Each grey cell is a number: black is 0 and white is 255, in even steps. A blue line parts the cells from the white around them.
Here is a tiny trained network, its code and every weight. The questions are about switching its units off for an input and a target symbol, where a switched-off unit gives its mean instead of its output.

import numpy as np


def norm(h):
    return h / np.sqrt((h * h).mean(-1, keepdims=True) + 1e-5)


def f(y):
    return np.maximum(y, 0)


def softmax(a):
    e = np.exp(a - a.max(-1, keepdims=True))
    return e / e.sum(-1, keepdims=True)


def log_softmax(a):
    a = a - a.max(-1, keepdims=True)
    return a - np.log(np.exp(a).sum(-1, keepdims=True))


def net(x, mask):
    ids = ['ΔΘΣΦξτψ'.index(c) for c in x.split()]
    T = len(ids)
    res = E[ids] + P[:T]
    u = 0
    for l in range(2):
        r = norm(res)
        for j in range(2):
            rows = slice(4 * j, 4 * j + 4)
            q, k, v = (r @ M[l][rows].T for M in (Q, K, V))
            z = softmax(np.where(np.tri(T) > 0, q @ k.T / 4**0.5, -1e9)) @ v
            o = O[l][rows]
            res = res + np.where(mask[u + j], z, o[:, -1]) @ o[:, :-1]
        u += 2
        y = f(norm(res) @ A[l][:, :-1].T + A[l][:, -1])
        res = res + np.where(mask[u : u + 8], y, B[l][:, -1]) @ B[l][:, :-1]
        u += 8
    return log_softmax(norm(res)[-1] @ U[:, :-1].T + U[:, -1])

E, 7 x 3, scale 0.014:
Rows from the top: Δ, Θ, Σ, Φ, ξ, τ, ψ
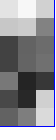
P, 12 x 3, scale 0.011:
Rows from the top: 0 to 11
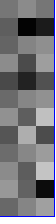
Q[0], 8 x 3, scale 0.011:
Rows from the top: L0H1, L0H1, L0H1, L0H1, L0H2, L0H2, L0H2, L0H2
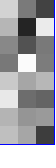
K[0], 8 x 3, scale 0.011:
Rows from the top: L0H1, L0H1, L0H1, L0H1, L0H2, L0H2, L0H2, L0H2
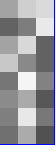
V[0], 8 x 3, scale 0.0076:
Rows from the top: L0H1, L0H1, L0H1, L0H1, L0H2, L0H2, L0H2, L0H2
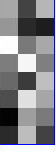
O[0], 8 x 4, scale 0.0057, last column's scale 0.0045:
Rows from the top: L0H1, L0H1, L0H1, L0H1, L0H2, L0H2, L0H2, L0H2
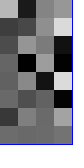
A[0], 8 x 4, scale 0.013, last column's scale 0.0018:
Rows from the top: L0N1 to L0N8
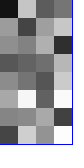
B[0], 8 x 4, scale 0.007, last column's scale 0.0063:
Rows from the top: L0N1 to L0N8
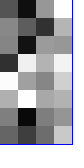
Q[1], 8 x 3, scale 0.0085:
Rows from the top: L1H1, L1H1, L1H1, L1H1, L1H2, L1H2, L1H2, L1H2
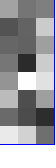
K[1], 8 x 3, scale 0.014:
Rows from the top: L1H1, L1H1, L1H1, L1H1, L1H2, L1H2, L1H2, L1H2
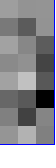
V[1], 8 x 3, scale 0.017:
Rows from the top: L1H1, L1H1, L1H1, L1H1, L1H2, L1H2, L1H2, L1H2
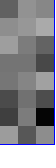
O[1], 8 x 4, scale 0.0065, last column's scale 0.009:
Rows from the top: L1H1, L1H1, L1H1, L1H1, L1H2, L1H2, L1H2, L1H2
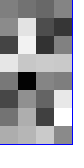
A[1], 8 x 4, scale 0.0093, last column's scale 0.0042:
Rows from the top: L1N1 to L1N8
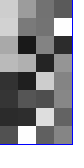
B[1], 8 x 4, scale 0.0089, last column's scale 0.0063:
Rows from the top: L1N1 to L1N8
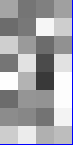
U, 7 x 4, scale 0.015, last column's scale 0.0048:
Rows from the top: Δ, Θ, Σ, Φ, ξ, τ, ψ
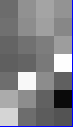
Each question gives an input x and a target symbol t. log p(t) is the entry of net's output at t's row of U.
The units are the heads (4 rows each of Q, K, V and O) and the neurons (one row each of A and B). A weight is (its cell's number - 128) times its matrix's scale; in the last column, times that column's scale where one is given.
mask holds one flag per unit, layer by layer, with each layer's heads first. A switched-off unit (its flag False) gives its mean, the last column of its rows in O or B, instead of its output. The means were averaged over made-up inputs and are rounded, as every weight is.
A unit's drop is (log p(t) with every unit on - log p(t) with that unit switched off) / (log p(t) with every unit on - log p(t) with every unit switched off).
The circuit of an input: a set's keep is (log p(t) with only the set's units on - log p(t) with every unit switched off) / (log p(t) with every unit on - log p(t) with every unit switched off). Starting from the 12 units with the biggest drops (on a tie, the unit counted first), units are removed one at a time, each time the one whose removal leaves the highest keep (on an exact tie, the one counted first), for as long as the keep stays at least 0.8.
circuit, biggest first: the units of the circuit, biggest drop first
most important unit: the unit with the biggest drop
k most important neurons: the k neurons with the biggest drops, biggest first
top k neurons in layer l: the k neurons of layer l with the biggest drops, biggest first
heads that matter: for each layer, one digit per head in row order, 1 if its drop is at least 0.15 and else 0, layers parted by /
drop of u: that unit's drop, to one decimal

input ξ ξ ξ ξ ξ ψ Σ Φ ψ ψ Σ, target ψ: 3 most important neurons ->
[L0N1, L1N4, L1N8]
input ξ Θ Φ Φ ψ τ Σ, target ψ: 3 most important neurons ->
[L1N5, L0N1, L1N4]
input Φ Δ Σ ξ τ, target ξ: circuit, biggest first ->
[L0N1]
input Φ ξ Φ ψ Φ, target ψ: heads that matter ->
00 / 11
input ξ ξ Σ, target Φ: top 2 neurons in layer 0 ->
[L0N1, L0N8]
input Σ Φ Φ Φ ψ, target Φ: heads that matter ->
01 / 11
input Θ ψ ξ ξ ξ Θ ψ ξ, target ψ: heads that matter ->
10 / 01
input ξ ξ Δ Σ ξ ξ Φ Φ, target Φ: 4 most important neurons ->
[L0N1, L0N8, L1N4, L0N4]
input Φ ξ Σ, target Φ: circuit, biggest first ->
[L0N1, L0N8]
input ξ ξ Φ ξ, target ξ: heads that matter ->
00 / 01
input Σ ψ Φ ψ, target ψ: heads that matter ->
00 / 00
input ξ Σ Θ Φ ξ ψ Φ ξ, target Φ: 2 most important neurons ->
[L0N6, L1N8]
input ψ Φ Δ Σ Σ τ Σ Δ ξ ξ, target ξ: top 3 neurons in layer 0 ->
[L0N1, L0N8, L0N5]
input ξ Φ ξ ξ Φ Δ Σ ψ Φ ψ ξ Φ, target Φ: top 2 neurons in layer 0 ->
[L0N1, L0N5]
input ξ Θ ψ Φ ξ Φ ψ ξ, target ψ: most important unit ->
L1H2
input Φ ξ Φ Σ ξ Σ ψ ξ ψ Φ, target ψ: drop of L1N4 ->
0.2
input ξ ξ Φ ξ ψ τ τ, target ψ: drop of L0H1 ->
0.0
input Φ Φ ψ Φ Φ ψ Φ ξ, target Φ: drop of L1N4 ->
0.1
